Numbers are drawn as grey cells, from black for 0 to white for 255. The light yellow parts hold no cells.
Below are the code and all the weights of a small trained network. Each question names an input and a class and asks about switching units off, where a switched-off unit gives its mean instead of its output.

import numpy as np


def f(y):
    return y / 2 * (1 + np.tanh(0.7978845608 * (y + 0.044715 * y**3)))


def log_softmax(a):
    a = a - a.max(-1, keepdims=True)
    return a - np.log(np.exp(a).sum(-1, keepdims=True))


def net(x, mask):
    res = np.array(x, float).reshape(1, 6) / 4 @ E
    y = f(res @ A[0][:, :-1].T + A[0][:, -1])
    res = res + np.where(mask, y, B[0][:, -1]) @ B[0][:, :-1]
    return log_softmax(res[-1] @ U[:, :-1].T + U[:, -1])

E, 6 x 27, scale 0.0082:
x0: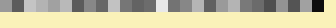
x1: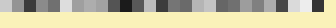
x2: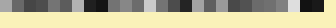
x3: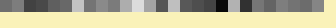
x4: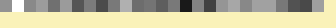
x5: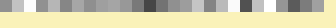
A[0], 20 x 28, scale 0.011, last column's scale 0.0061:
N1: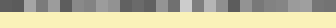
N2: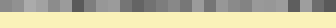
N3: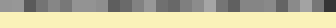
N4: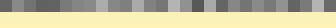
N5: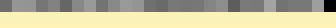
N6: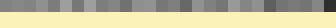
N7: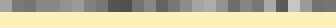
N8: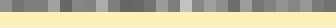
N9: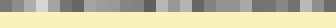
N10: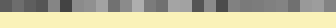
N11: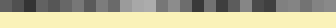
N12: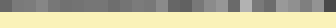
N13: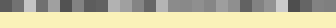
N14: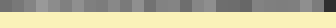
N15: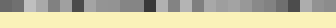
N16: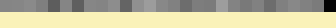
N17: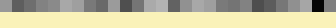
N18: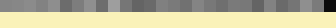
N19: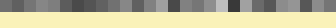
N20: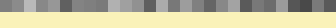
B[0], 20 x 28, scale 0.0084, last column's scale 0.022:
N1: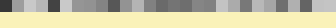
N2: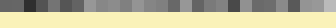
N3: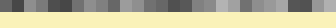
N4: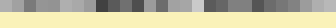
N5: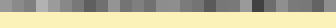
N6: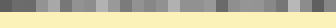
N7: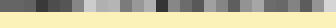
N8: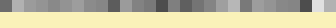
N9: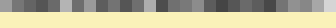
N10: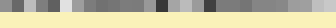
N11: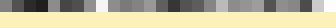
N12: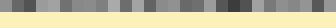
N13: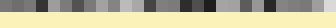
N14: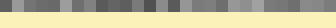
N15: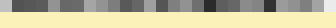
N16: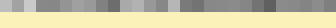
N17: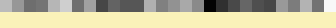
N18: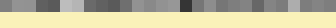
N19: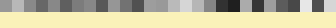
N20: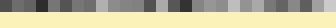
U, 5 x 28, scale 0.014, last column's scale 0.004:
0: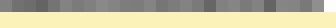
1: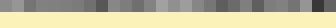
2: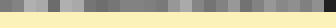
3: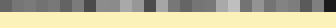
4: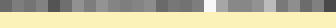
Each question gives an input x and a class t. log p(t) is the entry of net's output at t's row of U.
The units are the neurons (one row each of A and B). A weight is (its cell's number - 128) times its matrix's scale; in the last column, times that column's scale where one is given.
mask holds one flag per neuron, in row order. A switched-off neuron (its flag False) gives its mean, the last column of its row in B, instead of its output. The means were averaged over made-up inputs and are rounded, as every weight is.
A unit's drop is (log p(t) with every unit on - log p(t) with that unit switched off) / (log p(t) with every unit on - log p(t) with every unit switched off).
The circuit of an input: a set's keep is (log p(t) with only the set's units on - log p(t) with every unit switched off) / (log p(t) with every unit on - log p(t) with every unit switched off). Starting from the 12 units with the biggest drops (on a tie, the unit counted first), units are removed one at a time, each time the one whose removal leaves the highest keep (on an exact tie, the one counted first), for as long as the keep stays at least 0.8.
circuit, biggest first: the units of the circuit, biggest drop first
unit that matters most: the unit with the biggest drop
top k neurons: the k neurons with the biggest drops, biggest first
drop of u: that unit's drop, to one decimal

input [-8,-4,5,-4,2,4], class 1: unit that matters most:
N11
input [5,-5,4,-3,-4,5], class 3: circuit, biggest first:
(N20 N13)
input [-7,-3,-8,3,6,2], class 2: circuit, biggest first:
(N11 N10)
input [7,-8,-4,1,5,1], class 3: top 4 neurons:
(N20 N13 N17 N19)
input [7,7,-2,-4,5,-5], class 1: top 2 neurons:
(N11 N17)
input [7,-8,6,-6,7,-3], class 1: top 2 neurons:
(N19 N11)
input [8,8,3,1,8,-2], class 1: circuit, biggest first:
(N11 N17)
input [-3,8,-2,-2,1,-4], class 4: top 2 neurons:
(N15 N13)
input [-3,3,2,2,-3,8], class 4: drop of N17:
0.2
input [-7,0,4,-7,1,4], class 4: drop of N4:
0.0
